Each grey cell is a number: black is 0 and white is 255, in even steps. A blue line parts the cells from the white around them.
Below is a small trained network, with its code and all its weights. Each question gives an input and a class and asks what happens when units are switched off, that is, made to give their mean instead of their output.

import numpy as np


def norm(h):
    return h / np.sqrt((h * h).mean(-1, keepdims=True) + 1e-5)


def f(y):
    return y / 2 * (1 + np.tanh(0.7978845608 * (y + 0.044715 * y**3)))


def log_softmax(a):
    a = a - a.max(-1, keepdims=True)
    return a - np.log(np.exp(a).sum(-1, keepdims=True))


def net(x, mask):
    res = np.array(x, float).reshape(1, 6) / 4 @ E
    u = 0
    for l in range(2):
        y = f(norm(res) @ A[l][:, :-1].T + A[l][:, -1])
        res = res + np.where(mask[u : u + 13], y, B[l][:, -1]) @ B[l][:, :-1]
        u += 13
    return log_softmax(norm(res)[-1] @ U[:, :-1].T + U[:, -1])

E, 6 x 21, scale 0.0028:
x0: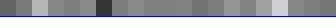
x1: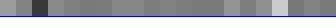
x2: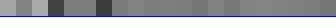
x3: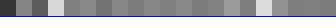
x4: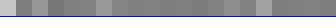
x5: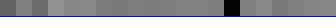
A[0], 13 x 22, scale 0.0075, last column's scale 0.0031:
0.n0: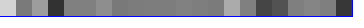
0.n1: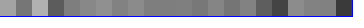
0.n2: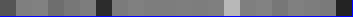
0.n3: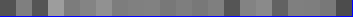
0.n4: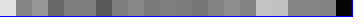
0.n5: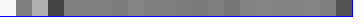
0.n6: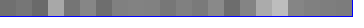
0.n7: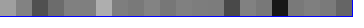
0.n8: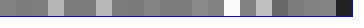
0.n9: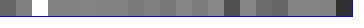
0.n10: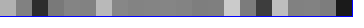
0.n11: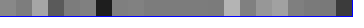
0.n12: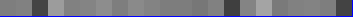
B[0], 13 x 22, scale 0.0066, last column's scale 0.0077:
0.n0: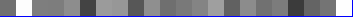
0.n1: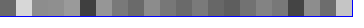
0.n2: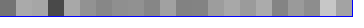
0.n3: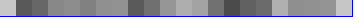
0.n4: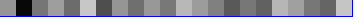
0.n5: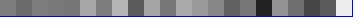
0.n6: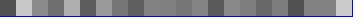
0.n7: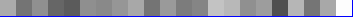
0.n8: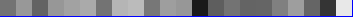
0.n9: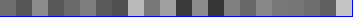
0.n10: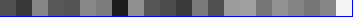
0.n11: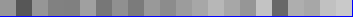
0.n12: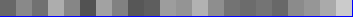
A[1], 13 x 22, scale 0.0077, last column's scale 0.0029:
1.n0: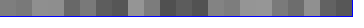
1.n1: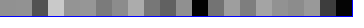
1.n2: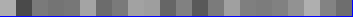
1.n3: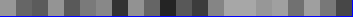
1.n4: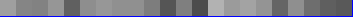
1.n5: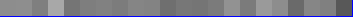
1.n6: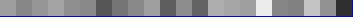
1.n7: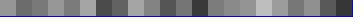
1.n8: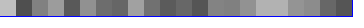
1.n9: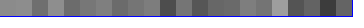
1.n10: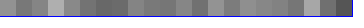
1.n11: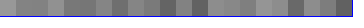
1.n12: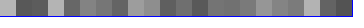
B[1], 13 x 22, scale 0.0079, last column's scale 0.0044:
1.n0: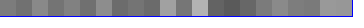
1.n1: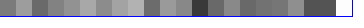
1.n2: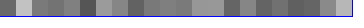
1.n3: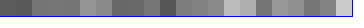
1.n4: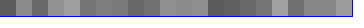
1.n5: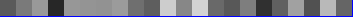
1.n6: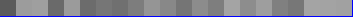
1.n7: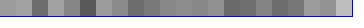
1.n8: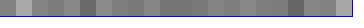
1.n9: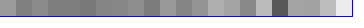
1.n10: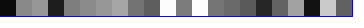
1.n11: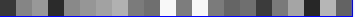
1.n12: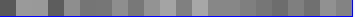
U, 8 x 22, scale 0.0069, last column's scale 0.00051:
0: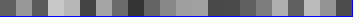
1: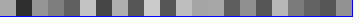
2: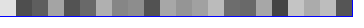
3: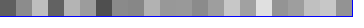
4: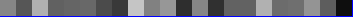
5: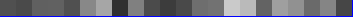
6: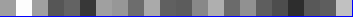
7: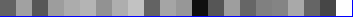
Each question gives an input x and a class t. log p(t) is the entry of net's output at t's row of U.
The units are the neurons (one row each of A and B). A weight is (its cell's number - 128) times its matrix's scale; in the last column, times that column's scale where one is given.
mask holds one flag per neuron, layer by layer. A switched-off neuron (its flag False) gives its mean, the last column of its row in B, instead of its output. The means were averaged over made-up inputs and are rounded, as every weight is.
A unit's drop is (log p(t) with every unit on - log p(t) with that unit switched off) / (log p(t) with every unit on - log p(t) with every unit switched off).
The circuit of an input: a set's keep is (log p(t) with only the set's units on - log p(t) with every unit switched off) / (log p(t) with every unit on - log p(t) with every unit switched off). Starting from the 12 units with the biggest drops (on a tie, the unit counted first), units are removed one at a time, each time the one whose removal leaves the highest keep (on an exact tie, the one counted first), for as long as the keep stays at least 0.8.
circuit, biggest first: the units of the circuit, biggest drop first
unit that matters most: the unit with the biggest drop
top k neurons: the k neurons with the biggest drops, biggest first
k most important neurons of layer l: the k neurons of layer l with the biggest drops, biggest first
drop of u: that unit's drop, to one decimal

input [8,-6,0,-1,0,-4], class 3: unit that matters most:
0.n11
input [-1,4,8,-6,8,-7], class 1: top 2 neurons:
[0.n4, 0.n5]
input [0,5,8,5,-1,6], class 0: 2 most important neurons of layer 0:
[0.n6, 0.n7]
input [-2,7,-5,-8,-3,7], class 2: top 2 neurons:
[0.n12, 0.n7]
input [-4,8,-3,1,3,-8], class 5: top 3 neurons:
[0.n10, 1.n3, 1.n0]
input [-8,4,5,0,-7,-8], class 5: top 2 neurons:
[0.n10, 1.n3]
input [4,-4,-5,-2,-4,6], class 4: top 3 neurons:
[0.n9, 0.n0, 0.n5]
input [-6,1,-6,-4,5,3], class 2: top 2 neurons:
[0.n7, 0.n6]
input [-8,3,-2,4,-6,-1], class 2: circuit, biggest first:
[0.n3, 0.n7]
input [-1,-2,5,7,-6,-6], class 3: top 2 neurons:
[0.n2, 0.n11]
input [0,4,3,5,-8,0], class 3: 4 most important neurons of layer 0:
[0.n2, 0.n0, 0.n5, 0.n1]
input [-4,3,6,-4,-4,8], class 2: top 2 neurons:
[0.n7, 0.n0]
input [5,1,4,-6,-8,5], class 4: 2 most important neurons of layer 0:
[0.n9, 0.n7]
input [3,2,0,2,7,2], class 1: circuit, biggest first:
[0.n4]
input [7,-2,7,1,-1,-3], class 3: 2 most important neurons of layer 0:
[0.n11, 0.n2]
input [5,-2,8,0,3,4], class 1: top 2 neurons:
[0.n5, 0.n4]
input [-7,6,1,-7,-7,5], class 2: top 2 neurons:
[0.n7, 0.n6]
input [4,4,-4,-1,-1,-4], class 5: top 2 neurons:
[0.n10, 1.n3]
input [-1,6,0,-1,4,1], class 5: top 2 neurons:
[0.n10, 0.n3]
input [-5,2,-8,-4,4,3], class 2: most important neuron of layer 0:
[0.n7]
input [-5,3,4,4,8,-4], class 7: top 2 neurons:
[0.n8, 1.n1]
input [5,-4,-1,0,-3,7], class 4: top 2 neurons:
[0.n9, 0.n0]
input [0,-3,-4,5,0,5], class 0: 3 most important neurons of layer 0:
[0.n6, 0.n7, 0.n11]
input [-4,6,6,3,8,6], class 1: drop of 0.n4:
0.2
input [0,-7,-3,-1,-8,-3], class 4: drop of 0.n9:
0.2
